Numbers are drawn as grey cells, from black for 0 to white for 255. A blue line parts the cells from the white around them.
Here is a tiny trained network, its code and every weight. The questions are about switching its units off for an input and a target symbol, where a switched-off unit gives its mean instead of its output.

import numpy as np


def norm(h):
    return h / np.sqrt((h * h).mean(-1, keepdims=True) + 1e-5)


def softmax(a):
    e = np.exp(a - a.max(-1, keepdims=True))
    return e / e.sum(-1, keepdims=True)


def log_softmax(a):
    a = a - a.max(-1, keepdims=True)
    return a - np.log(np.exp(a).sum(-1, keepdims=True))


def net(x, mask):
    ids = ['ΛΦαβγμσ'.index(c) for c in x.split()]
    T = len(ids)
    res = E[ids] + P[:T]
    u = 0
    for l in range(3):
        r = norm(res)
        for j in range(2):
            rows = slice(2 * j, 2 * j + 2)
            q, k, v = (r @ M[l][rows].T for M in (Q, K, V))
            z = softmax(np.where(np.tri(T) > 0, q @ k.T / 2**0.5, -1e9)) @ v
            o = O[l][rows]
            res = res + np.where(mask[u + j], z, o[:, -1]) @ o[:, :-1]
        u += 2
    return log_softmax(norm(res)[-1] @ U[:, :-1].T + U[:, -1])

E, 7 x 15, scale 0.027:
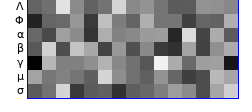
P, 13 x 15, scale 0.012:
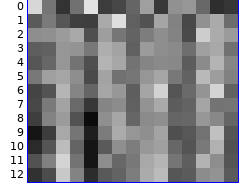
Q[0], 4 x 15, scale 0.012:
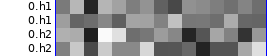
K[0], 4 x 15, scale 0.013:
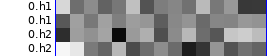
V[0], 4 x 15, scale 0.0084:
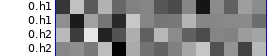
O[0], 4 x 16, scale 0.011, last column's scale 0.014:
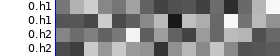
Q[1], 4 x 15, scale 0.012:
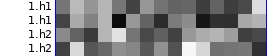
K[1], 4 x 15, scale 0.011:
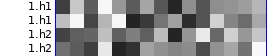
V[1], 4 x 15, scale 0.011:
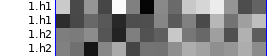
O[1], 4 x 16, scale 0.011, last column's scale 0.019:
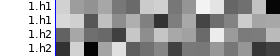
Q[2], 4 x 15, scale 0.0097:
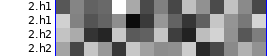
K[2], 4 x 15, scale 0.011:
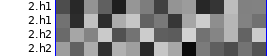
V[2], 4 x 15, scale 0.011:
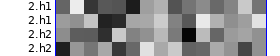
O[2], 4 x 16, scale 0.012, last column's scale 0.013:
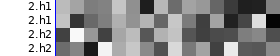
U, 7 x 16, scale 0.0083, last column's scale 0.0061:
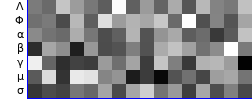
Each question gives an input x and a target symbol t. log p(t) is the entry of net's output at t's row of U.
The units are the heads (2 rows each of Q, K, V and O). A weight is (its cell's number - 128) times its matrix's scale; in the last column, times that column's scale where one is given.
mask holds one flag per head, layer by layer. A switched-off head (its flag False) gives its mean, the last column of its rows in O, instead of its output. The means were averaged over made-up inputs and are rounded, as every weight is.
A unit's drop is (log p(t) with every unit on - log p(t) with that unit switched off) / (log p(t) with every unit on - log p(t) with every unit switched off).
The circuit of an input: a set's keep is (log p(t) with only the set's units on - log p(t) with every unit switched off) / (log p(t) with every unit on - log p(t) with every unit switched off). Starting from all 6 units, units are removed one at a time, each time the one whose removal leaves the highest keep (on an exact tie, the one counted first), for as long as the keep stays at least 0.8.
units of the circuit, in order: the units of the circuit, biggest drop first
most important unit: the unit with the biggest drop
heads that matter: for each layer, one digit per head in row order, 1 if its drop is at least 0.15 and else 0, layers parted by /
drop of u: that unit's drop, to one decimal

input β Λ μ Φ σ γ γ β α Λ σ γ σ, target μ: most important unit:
0.h1
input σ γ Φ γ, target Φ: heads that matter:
10 / 10 / 10
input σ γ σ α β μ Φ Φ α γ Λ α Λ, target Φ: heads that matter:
10 / 11 / 10
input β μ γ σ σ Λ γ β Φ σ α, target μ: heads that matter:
10 / 10 / 00
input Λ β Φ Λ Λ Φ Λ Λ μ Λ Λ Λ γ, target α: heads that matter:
11 / 01 / 10
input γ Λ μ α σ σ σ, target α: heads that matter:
01 / 01 / 10
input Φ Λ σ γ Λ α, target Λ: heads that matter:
01 / 00 / 10
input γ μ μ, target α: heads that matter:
00 / 01 / 10
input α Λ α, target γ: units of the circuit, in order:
[0.h1 0.h2]
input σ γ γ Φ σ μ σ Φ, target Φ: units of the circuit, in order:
[1.h1 0.h1 1.h2]
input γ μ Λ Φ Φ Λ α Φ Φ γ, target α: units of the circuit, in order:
[0.h2 1.h2 2.h1 0.h1]
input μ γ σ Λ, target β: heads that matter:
11 / 01 / 01
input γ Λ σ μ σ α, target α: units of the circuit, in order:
[0.h2 1.h2 2.h1]
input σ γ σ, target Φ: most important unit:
1.h1
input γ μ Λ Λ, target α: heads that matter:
01 / 01 / 10
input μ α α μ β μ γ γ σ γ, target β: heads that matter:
11 / 11 / 01
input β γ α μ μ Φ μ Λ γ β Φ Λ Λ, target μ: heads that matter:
10 / 10 / 00
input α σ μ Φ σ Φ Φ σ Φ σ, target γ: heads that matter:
10 / 00 / 00
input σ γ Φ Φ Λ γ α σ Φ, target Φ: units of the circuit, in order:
[1.h1 1.h2]
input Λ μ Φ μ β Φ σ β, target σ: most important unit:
0.h1
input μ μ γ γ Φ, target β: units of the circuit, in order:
[2.h2 0.h1 1.h2]
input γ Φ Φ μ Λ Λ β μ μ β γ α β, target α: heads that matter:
11 / 01 / 10
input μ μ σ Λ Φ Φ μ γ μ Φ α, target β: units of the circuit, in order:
[2.h2 1.h2 0.h1]
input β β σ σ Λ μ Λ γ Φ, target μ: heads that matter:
11 / 00 / 00
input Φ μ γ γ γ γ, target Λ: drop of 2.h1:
0.2
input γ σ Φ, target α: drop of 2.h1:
0.2
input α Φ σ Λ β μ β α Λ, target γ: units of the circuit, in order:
[0.h2]
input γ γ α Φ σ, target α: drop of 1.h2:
0.2
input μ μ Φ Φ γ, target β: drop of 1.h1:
0.1
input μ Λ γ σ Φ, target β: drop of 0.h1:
0.4
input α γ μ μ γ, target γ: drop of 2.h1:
0.0
